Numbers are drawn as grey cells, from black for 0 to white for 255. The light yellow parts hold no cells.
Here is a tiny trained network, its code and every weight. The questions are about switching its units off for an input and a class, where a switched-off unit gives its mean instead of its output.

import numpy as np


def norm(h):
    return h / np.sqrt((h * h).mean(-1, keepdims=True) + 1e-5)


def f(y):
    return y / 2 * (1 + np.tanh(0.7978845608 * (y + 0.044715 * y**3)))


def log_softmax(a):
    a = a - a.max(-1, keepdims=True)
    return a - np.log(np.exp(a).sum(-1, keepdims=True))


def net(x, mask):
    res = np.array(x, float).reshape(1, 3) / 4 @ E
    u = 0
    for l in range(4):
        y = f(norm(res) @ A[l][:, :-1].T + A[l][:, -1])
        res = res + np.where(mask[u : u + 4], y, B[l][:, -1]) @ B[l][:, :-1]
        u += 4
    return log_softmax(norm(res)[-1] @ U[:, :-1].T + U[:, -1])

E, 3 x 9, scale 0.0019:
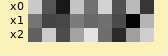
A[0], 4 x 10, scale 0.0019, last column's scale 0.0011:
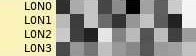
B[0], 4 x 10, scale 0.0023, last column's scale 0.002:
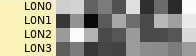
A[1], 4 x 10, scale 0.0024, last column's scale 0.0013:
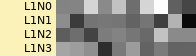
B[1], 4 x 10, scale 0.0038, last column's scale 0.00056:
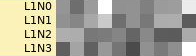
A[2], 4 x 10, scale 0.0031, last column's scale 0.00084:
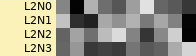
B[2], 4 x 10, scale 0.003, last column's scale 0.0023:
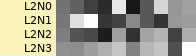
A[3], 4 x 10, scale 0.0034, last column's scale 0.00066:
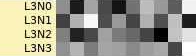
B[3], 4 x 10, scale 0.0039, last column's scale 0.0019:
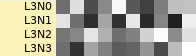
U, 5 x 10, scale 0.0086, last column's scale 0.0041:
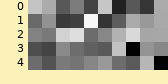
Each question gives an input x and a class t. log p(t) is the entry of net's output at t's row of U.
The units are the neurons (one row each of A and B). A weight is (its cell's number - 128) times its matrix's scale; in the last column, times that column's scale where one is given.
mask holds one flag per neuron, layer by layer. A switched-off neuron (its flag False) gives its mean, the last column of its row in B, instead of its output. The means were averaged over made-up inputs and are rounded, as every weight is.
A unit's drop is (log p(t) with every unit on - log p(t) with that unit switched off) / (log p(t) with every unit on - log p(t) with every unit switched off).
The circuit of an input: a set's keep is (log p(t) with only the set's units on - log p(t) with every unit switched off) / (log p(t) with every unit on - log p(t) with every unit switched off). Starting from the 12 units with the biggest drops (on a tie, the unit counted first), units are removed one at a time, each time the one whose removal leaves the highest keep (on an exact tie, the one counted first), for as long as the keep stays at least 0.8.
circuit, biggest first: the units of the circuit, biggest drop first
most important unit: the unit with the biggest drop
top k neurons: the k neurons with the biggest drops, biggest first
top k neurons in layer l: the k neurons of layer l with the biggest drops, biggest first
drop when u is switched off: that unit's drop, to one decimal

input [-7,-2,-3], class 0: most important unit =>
L3N1
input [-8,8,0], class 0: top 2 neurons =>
[L3N1, L1N0]
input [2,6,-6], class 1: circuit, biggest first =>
[L3N0, L2N0]
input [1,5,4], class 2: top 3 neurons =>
[L3N2, L0N1, L2N0]
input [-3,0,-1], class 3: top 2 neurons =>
[L0N0, L2N1]
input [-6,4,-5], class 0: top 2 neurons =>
[L3N1, L2N2]
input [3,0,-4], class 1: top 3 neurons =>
[L0N0, L3N1, L3N0]
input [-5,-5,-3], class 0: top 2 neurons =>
[L3N1, L2N3]
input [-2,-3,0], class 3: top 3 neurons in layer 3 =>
[L3N3, L3N2, L3N1]
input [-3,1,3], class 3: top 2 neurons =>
[L2N1, L0N0]
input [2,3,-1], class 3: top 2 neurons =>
[L2N3, L0N2]
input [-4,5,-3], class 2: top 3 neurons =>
[L3N2, L2N1, L0N2]
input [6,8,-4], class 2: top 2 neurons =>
[L3N2, L0N0]
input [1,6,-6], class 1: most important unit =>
L3N0
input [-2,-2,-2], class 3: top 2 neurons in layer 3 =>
[L3N2, L3N1]
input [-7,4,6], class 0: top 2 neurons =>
[L3N1, L0N1]
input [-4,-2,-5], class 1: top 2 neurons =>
[L0N2, L2N1]
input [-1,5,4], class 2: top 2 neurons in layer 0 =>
[L0N1, L0N2]
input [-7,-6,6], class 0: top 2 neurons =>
[L3N1, L0N1]
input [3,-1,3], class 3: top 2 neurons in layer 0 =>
[L0N0, L0N1]
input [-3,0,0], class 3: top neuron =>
[L0N0]
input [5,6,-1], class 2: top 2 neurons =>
[L3N2, L0N0]
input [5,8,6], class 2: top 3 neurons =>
[L3N2, L0N1, L0N0]
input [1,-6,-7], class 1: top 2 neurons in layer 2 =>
[L2N3, L2N0]
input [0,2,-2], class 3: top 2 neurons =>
[L0N1, L2N3]
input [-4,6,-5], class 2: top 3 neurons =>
[L3N2, L2N2, L1N1]
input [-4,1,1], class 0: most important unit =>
L0N1
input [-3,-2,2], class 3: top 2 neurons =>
[L2N1, L3N3]
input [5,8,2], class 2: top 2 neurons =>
[L3N2, L0N0]
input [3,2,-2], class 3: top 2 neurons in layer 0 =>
[L0N0, L0N2]
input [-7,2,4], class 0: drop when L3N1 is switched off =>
0.2
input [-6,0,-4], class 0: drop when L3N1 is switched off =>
0.6
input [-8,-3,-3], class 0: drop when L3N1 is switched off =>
0.4
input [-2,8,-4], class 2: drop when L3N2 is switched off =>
0.9
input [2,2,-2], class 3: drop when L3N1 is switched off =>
0.2
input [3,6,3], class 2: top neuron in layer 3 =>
[L3N2]
